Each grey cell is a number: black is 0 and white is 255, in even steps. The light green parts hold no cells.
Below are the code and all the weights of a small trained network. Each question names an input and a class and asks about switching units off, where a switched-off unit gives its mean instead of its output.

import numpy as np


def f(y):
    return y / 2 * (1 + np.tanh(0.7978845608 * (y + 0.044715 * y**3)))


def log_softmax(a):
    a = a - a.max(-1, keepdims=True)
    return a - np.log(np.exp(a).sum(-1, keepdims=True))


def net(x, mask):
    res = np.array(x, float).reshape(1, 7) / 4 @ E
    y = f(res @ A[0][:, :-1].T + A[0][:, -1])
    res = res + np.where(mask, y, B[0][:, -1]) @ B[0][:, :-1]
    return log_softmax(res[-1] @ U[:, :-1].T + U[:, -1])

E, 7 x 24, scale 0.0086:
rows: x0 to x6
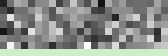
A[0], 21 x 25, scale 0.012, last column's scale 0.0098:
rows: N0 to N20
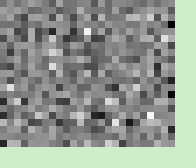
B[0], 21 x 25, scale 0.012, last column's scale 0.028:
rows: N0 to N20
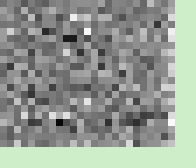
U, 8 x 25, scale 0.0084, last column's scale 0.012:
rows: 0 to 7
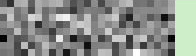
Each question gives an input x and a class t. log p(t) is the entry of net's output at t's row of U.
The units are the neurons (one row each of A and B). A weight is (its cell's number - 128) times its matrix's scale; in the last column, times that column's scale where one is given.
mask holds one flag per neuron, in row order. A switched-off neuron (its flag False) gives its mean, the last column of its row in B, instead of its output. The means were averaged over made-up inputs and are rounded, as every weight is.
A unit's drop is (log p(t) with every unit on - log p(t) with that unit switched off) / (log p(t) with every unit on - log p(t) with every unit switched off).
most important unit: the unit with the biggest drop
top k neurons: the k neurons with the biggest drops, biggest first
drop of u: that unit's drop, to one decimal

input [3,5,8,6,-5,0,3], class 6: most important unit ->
N16
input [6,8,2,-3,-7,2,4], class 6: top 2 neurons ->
[N4; N17]
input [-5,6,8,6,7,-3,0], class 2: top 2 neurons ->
[N16; N17]
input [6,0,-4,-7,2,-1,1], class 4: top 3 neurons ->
[N17; N16; N2]
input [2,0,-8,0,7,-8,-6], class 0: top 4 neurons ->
[N4; N2; N10; N9]
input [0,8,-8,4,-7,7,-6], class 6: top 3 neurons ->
[N4; N17; N5]
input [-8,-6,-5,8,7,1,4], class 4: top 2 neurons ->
[N9; N7]
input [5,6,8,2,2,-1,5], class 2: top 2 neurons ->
[N16; N17]
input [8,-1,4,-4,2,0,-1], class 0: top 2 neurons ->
[N4; N2]
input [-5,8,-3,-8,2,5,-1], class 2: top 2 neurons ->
[N17; N4]
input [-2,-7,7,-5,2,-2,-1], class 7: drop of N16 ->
0.2
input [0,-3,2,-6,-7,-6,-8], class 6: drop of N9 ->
0.1
